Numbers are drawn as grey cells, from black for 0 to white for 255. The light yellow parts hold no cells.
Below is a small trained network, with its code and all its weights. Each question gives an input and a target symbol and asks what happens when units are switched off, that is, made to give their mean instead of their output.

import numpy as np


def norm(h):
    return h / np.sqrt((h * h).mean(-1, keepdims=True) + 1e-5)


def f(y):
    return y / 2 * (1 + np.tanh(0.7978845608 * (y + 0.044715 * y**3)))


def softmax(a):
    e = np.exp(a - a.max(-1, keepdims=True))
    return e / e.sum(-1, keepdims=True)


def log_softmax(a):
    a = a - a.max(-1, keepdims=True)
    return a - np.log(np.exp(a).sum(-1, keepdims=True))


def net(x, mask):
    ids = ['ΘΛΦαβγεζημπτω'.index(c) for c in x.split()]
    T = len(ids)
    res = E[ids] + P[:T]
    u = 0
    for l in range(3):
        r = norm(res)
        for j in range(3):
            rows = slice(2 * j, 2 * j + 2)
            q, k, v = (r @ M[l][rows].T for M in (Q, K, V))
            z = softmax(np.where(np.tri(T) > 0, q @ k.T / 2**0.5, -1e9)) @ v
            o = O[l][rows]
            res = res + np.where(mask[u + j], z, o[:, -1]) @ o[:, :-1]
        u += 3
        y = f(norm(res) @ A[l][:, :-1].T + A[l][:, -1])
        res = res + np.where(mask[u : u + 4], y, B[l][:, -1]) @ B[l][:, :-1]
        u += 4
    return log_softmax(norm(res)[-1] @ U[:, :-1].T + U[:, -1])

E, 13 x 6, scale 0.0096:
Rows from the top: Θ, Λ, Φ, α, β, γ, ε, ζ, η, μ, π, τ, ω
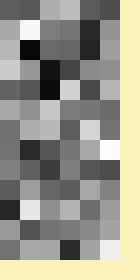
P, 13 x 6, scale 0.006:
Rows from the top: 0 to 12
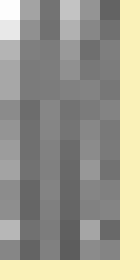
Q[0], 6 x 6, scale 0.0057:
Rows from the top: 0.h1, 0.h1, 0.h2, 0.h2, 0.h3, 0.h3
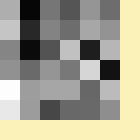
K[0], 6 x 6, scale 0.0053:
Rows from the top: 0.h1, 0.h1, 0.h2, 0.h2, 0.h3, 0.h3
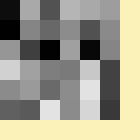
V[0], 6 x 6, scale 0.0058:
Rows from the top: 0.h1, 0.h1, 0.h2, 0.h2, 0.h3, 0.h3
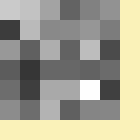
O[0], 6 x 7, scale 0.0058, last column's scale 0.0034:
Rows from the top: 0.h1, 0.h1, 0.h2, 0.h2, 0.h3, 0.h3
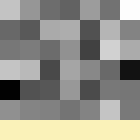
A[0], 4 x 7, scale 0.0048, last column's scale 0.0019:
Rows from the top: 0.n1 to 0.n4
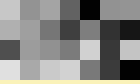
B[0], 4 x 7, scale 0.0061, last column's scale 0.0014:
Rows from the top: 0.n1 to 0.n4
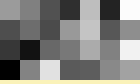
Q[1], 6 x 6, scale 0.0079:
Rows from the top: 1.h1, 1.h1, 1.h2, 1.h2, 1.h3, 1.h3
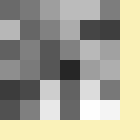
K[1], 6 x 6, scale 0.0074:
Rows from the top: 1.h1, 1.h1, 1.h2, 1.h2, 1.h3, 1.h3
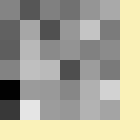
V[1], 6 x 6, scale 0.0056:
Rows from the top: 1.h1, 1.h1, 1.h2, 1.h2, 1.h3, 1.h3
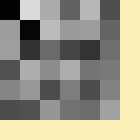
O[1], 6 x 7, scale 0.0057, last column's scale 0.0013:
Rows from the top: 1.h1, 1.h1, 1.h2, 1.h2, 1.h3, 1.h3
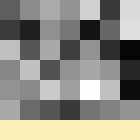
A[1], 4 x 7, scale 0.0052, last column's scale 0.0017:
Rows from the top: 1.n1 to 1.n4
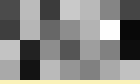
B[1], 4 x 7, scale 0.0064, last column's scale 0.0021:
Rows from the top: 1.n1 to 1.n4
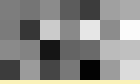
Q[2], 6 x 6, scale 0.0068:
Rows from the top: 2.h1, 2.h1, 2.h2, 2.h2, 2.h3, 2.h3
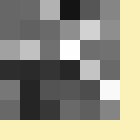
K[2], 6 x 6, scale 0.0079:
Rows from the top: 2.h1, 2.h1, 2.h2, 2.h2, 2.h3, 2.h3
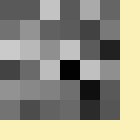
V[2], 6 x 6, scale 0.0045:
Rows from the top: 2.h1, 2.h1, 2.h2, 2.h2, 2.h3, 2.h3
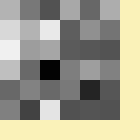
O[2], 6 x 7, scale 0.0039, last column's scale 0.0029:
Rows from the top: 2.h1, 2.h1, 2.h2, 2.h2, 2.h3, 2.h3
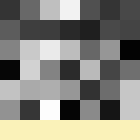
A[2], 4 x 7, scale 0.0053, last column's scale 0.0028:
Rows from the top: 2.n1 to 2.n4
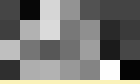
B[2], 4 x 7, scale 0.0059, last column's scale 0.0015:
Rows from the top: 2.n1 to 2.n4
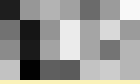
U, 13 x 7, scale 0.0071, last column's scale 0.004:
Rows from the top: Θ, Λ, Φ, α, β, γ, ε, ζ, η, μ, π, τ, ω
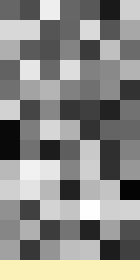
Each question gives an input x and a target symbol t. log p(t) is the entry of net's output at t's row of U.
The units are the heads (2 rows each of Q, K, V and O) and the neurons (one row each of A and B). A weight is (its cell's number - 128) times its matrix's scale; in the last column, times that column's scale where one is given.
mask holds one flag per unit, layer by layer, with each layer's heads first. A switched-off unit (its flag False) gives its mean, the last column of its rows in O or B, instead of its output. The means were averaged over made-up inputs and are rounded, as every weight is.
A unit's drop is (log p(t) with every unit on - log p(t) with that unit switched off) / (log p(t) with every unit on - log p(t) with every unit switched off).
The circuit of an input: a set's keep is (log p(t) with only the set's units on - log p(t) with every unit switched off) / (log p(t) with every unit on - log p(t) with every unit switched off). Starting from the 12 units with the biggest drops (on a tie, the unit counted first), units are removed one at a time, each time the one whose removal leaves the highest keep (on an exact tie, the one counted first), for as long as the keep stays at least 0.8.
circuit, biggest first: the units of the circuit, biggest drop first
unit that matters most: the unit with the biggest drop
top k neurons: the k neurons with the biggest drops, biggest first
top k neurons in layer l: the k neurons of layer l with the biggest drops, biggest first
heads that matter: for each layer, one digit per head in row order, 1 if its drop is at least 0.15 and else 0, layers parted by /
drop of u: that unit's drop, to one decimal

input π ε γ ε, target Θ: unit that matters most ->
0.h2
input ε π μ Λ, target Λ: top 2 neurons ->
0.n1, 2.n1
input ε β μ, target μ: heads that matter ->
011 / 101 / 100
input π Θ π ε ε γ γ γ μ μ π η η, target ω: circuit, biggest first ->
1.h1, 2.n3
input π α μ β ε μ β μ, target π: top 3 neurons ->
0.n1, 1.n2, 1.n4
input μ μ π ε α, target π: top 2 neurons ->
1.n2, 0.n3
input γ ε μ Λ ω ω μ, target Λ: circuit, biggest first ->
0.h3, 1.h1
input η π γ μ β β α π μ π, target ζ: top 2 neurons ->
0.n3, 0.n4
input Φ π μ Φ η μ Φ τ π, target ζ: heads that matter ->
110 / 011 / 010
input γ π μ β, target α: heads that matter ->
010 / 000 / 000
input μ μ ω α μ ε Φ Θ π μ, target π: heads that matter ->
011 / 010 / 100
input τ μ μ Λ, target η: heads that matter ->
000 / 000 / 000
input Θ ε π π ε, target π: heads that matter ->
000 / 010 / 000
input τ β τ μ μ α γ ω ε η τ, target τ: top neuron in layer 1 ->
1.n4
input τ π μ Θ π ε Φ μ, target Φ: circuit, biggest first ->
1.h1, 2.h2
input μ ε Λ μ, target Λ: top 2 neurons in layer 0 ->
0.n3, 0.n4
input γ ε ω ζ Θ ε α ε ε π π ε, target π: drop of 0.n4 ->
0.1
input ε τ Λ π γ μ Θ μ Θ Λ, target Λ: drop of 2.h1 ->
0.0
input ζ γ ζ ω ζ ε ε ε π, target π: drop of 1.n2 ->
0.2
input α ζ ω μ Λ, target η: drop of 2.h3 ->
-0.1
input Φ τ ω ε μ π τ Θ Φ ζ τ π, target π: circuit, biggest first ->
2.n4
